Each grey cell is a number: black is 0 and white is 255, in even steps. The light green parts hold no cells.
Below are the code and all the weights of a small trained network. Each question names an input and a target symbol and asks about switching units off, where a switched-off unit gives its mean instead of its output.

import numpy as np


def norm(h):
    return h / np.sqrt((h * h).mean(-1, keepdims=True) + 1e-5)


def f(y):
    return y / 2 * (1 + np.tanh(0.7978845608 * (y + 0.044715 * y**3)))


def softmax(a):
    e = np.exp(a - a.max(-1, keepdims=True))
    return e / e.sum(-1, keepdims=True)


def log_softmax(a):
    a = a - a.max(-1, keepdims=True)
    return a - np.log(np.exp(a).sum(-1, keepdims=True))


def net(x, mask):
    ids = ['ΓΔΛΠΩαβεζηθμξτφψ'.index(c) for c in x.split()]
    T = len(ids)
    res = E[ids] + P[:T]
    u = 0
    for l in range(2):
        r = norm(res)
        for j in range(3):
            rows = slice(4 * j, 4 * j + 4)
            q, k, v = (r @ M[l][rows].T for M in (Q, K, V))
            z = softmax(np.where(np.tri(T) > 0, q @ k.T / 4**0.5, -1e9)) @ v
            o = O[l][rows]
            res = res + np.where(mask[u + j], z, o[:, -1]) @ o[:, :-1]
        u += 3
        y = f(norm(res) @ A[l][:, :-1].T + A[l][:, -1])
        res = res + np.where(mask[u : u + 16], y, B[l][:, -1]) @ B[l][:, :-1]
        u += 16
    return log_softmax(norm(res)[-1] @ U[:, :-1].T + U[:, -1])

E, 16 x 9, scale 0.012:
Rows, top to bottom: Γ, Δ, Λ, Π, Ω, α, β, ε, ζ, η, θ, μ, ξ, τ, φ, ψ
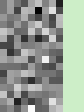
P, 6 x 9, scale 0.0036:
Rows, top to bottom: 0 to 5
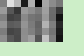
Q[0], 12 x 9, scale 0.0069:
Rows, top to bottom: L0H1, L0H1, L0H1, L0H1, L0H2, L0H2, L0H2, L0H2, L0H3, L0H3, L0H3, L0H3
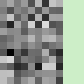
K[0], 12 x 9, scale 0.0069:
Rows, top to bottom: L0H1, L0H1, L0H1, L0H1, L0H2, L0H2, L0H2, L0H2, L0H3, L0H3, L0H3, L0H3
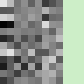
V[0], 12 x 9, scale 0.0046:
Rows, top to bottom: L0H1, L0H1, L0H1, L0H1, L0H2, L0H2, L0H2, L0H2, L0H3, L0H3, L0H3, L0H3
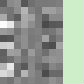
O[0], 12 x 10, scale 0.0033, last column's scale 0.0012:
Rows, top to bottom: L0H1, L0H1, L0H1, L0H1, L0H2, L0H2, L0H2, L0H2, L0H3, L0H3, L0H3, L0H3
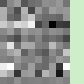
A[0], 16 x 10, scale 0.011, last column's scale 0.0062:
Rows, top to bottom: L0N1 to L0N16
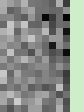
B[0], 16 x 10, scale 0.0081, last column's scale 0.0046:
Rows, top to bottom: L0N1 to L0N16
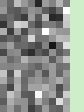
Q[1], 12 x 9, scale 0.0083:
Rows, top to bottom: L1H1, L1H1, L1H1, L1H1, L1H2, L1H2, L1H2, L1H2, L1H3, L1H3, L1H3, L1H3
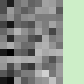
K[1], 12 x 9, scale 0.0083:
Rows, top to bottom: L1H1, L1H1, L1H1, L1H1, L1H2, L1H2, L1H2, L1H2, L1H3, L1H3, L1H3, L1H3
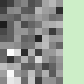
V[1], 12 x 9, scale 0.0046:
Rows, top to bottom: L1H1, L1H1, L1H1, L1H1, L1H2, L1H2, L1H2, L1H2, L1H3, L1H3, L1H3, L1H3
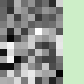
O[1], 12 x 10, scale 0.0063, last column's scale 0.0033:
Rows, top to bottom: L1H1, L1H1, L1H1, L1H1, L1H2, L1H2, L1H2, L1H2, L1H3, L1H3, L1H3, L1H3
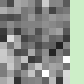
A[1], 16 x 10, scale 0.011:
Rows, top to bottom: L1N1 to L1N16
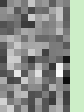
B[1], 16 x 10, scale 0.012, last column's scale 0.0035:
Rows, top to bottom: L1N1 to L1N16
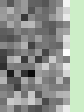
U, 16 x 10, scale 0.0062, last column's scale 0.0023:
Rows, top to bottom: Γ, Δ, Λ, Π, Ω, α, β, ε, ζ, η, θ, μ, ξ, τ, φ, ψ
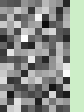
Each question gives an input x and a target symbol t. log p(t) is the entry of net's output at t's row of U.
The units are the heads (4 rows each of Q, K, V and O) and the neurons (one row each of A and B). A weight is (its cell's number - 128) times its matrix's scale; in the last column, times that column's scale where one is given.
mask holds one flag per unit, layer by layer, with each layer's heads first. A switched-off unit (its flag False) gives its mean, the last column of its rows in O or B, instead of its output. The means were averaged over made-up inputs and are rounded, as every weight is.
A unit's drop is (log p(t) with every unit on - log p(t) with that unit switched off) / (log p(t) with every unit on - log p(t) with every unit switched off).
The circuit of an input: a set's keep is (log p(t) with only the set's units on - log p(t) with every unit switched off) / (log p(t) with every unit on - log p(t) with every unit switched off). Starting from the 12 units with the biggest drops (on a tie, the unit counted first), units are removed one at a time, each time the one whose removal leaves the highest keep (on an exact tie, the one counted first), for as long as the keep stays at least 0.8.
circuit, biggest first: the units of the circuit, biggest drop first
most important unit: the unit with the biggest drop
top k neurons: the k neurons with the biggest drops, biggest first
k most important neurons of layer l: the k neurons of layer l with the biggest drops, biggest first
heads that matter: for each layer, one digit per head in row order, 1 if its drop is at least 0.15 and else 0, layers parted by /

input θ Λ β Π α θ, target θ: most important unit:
L0H1
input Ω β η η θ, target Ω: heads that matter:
100 / 001
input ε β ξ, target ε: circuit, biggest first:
(L0H1 L1H2 L1N4)
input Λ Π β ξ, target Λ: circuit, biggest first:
(L0H1 L1H3 L0N4)
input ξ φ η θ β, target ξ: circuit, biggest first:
(L1H2 L0N15)
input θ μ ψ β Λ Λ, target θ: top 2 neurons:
(L0N4 L0N13)
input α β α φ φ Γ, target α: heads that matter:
001 / 011
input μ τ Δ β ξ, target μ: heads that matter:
100 / 010
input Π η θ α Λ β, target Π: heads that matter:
000 / 011
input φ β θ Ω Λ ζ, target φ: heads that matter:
101 / 001
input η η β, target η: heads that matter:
000 / 001
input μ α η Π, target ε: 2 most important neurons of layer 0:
(L0N16 L0N7)
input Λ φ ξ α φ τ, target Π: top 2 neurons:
(L1N15 L0N11)
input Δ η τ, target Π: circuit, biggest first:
(L1N15)
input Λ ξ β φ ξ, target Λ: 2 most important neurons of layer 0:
(L0N4 L0N5)
